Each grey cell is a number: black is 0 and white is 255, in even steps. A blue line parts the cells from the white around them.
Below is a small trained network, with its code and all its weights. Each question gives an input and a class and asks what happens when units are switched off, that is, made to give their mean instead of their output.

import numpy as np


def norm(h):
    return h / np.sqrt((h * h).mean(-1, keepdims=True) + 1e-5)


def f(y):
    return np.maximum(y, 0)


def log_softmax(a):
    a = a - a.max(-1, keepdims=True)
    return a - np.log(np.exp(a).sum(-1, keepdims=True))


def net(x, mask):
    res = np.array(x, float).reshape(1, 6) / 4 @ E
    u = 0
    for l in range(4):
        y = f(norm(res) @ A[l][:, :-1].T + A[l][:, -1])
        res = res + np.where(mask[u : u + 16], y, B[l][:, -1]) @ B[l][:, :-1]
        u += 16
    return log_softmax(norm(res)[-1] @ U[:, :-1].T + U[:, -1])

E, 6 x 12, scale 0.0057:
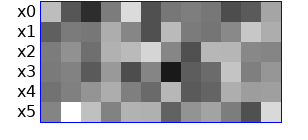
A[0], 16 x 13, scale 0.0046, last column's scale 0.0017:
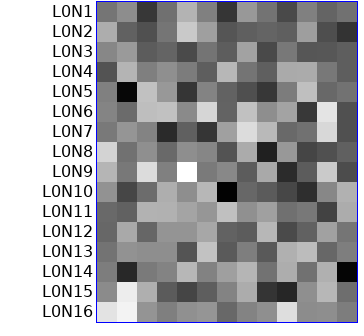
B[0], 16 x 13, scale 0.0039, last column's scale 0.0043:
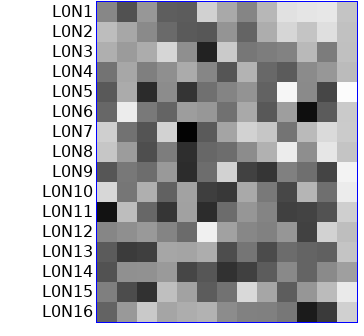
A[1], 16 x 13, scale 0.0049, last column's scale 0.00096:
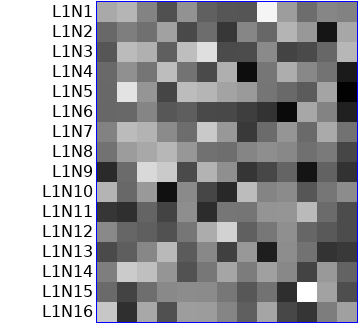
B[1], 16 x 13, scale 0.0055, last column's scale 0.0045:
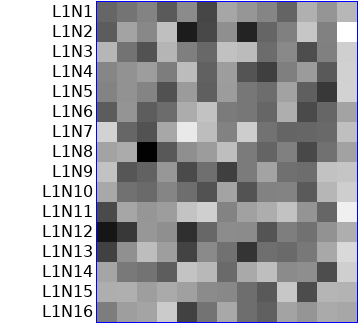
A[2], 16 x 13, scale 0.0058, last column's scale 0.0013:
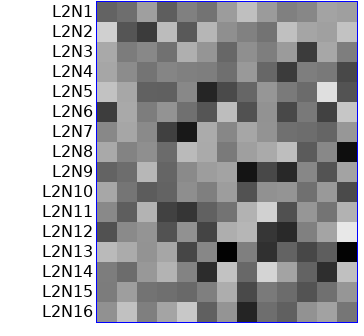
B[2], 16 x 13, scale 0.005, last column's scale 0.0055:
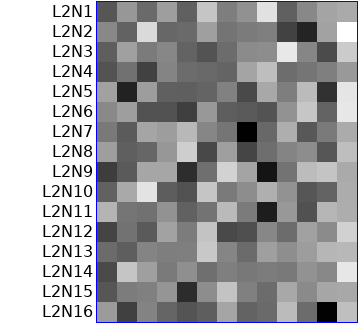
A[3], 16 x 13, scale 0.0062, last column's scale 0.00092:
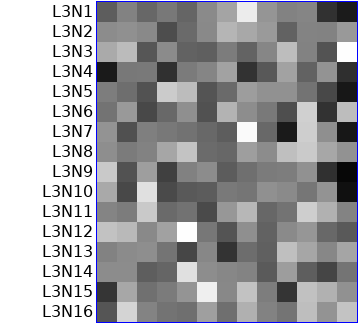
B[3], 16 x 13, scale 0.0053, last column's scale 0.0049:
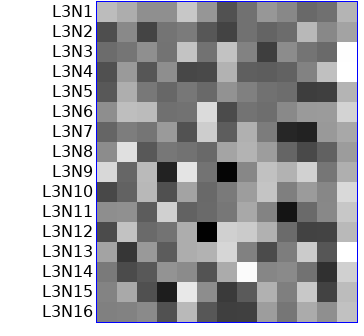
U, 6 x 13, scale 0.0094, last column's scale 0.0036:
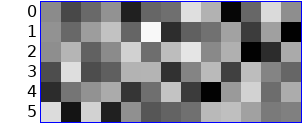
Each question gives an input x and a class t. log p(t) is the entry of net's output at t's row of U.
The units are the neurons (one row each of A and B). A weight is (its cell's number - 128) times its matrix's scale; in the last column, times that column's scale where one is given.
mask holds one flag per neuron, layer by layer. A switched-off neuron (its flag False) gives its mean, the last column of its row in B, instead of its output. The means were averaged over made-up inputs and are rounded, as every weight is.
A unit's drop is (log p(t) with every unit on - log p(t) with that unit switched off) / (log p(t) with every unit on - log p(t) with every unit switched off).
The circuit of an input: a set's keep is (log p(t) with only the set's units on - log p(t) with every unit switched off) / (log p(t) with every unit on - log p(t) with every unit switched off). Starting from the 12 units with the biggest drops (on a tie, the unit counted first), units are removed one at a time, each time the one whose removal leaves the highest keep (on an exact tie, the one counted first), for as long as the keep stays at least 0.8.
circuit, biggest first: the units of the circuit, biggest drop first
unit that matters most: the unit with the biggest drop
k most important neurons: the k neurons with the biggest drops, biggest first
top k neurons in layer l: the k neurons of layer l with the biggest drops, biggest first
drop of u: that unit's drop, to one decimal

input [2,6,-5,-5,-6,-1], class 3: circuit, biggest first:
L3N15, L2N12, L2N1
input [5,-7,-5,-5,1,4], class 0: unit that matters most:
L0N7
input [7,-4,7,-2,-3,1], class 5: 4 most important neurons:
L0N10, L0N2, L1N11, L0N1
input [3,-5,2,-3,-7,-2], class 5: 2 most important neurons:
L2N5, L0N10
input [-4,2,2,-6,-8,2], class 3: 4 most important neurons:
L0N11, L2N1, L0N7, L2N16
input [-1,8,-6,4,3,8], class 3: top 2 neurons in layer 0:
L0N15, L0N7
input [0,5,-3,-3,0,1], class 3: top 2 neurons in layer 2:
L2N12, L2N1
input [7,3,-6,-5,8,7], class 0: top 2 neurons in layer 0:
L0N7, L0N15
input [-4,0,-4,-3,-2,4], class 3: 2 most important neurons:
L0N15, L3N15
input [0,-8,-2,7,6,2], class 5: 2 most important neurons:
L0N10, L2N5
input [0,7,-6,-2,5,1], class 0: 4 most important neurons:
L0N7, L0N15, L1N15, L3N11
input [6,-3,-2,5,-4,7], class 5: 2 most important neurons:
L2N5, L0N10
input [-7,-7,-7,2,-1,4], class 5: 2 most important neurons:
L1N14, L0N5
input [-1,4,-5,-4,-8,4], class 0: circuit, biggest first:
L0N7
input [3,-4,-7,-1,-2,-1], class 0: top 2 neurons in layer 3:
L3N7, L3N11
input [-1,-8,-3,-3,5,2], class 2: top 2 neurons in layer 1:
L1N14, L1N2
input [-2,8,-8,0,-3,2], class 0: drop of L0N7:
0.5
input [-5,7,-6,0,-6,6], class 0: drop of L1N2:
-0.1
